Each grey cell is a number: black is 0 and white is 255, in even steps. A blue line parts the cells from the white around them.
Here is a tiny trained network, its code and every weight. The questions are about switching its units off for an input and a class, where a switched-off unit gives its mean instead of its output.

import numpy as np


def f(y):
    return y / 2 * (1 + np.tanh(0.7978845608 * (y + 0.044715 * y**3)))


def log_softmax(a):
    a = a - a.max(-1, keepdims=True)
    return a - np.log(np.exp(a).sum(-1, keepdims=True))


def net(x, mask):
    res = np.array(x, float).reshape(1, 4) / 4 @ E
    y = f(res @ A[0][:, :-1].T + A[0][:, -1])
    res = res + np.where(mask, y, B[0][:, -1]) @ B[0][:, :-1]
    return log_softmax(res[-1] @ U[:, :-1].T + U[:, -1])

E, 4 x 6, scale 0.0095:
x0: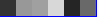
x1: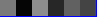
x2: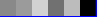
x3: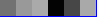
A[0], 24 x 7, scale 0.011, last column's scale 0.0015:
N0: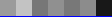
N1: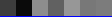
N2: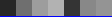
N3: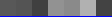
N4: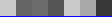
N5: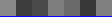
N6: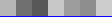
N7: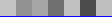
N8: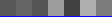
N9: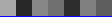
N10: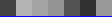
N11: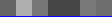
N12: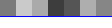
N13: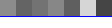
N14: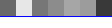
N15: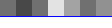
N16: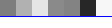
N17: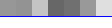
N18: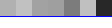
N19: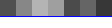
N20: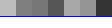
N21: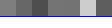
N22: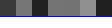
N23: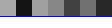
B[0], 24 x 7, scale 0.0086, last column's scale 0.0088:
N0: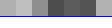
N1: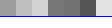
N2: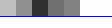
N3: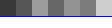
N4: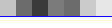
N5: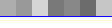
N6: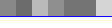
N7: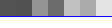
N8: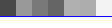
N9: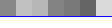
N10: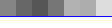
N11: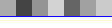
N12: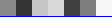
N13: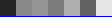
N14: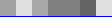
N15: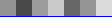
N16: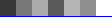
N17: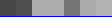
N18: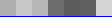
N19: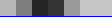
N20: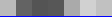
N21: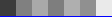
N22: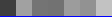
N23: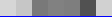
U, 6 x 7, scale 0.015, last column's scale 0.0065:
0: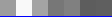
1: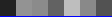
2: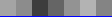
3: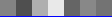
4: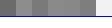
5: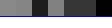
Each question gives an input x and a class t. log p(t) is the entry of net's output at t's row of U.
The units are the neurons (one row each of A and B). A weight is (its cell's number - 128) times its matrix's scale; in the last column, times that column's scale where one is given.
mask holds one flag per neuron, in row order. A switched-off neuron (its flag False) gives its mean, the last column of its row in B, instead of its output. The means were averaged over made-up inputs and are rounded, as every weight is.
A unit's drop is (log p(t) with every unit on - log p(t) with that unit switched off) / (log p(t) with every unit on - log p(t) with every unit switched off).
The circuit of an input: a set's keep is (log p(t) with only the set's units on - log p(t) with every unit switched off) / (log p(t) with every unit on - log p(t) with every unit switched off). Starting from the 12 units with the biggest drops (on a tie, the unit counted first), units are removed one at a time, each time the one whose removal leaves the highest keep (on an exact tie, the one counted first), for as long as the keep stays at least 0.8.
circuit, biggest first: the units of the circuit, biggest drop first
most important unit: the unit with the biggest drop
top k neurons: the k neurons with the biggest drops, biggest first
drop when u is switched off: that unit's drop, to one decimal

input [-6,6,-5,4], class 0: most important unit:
N1
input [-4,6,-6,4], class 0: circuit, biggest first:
N1, N9
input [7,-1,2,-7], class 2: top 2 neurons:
N19, N2
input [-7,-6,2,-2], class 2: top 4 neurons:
N4, N20, N1, N7
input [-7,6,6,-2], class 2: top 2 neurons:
N4, N20
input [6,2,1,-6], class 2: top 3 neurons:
N19, N2, N12
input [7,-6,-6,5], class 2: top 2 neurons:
N2, N19
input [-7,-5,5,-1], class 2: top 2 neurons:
N4, N20
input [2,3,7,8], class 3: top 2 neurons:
N12, N11
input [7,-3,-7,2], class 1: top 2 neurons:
N13, N8
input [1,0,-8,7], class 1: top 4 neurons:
N13, N8, N21, N22
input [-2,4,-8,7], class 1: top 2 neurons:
N13, N21
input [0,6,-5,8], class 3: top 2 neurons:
N12, N11
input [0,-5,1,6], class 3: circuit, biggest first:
N12
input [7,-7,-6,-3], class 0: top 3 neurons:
N18, N14, N0
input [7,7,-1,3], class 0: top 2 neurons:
N1, N9
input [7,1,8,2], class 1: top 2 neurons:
N16, N4
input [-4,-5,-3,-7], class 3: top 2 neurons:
N15, N6
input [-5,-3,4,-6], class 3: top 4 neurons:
N15, N2, N6, N19
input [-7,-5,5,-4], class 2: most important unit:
N4
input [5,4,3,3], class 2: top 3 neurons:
N19, N10, N2
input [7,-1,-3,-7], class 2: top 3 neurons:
N2, N19, N12
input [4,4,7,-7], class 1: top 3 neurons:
N16, N12, N11
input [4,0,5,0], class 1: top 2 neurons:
N16, N4
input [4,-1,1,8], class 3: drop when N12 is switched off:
0.2
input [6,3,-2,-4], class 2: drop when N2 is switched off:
0.1
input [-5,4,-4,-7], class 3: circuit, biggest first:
N15
